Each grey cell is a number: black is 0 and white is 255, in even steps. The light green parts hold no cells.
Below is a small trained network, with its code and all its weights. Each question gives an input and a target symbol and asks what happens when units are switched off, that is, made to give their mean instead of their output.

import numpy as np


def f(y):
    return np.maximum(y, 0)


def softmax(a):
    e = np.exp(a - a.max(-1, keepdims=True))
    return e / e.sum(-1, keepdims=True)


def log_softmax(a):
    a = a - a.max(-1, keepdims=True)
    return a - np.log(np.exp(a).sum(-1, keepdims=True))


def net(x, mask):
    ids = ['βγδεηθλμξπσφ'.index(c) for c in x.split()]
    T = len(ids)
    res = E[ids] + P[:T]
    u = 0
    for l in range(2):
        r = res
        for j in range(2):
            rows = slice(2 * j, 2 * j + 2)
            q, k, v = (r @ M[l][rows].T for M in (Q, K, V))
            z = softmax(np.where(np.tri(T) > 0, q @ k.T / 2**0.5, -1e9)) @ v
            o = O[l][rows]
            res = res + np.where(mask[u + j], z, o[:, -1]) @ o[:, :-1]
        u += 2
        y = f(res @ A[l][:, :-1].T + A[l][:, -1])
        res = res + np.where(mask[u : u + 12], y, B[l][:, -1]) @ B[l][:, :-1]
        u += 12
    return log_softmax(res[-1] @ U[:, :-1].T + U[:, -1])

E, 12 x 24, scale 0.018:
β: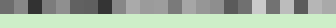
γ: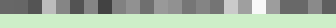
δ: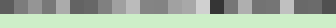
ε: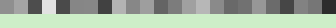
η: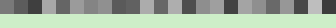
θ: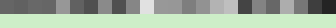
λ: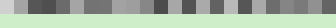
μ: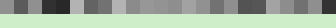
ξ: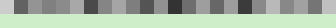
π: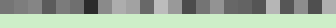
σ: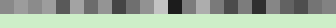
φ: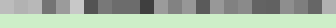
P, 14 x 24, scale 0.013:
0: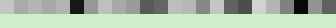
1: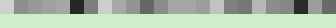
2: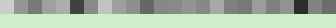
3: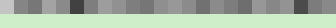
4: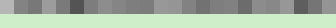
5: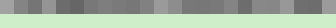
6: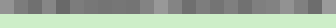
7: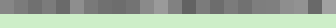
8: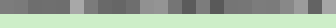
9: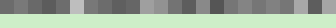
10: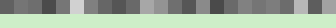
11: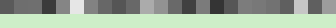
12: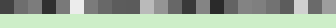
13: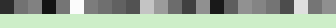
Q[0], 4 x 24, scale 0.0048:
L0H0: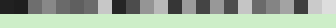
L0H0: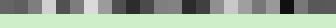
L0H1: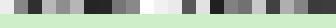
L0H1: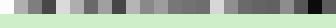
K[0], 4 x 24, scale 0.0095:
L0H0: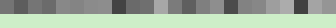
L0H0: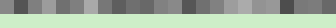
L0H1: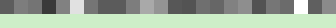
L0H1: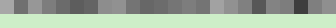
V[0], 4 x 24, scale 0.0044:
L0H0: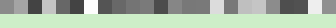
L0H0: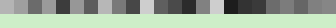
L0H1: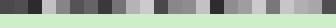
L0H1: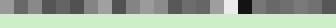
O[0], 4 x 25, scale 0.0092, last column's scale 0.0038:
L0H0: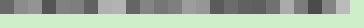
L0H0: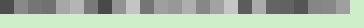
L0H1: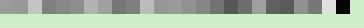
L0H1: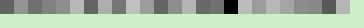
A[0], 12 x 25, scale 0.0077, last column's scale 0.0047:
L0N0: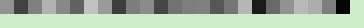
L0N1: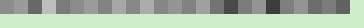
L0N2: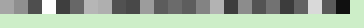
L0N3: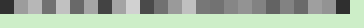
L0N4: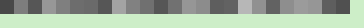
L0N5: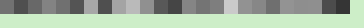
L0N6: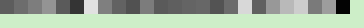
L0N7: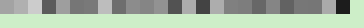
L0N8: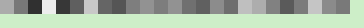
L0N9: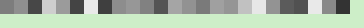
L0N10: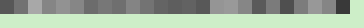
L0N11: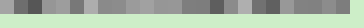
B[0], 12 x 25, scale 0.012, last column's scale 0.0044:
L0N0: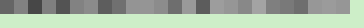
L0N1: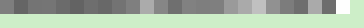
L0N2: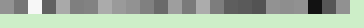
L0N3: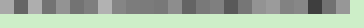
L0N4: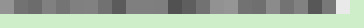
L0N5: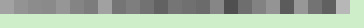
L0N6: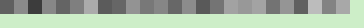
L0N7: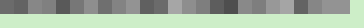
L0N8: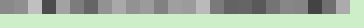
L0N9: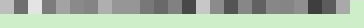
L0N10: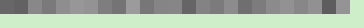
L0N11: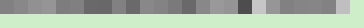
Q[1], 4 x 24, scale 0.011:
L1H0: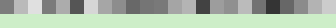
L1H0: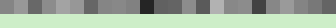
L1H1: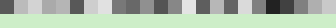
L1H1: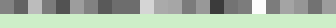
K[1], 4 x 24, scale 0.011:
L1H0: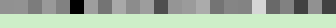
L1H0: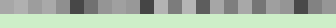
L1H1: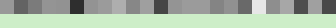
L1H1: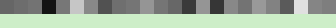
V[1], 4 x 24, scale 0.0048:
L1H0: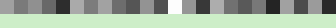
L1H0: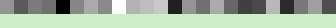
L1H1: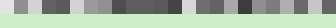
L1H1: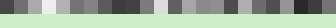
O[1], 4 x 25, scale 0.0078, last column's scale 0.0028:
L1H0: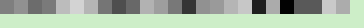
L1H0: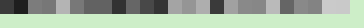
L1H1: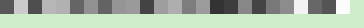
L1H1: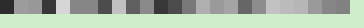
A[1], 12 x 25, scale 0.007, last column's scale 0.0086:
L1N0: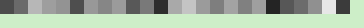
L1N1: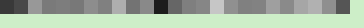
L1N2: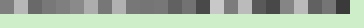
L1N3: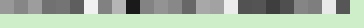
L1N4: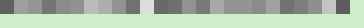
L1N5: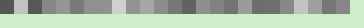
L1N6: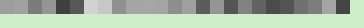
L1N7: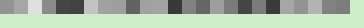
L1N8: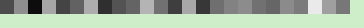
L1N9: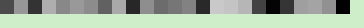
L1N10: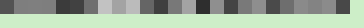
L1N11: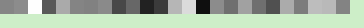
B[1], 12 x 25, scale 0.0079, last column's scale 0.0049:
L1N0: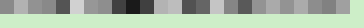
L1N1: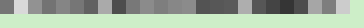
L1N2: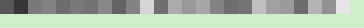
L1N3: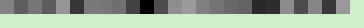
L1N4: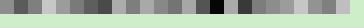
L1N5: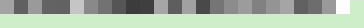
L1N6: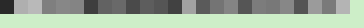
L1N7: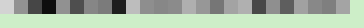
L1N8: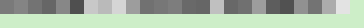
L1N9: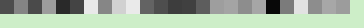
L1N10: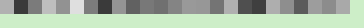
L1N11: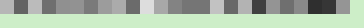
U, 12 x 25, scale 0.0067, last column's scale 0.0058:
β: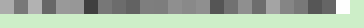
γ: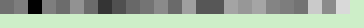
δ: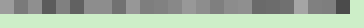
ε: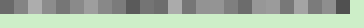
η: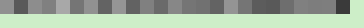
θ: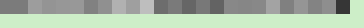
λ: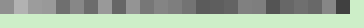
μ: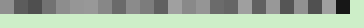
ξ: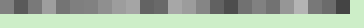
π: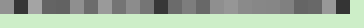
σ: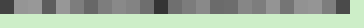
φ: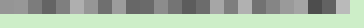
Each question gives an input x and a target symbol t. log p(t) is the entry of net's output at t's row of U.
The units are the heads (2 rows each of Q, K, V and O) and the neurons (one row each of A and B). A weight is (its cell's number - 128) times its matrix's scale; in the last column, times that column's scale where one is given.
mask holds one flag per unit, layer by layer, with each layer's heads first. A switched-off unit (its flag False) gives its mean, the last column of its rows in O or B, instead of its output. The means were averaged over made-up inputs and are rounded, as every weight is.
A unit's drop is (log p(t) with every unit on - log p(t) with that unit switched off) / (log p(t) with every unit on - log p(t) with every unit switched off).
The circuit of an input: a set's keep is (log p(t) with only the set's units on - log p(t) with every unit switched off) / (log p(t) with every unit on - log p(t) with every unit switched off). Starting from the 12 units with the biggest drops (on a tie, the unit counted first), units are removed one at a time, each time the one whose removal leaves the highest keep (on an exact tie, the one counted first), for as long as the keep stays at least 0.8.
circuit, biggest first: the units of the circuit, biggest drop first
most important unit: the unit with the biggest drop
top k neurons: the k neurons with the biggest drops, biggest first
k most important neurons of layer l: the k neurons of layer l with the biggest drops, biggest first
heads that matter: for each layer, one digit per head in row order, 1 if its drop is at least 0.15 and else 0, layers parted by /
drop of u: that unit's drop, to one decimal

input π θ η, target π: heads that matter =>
10 / 01
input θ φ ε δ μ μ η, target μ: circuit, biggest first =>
[L1H0; L1H1]
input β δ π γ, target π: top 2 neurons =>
[L0N6; L0N4]
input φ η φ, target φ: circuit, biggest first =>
[L1H0]
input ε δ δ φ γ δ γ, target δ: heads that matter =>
11 / 10
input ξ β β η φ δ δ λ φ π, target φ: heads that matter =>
01 / 10
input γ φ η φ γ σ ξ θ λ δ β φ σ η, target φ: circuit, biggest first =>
[L1H0; L1N8; L0N4]
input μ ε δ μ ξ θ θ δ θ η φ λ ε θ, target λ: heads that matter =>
01 / 01
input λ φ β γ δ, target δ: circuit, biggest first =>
[L0H1; L1H0; L1N7; L0N11]
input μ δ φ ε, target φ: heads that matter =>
10 / 10
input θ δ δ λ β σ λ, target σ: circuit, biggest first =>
[L1H1; L1H0]
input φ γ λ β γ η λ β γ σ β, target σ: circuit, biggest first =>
[L1H1; L1H0; L1N8]
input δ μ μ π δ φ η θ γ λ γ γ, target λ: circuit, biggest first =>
[L1H1; L0H1]
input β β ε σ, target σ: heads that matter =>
10 / 11
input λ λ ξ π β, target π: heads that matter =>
10 / 01
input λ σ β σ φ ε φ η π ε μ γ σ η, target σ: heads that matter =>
00 / 11
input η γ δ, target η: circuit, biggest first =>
[L0H1; L1H0; L1N3]
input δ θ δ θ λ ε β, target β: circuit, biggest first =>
[L0N9]
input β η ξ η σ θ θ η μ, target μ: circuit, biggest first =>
[L1H0; L1H1]
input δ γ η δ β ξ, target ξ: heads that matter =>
00 / 11
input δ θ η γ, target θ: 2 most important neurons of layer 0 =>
[L0N1; L0N6]
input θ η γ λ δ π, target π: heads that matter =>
00 / 01
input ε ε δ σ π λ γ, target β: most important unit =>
L0N8
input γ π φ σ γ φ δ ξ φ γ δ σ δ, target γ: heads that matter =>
10 / 00
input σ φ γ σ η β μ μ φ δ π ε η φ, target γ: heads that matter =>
11 / 10
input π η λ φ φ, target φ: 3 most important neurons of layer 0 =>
[L0N1; L0N4; L0N11]
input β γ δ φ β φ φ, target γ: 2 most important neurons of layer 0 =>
[L0N9; L0N8]
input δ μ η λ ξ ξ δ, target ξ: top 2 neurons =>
[L1N8; L1N5]
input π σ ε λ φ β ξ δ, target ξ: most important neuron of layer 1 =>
[L1N5]
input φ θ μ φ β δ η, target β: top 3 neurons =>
[L0N2; L0N8; L1N8]
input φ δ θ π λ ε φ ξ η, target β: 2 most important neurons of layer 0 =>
[L0N8; L0N2]
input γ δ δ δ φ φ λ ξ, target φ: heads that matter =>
01 / 11
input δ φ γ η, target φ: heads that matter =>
10 / 10
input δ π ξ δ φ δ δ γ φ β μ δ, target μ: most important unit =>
L1N8
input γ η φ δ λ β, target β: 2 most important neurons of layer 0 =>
[L0N9; L0N8]
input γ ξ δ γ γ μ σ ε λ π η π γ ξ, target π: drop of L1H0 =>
0.1
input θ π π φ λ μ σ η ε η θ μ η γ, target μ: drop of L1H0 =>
0.4
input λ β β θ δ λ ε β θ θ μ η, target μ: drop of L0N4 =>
0.0
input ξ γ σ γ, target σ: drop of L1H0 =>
0.2
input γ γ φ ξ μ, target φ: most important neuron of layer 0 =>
[L0N1]
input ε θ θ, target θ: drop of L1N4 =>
0.3
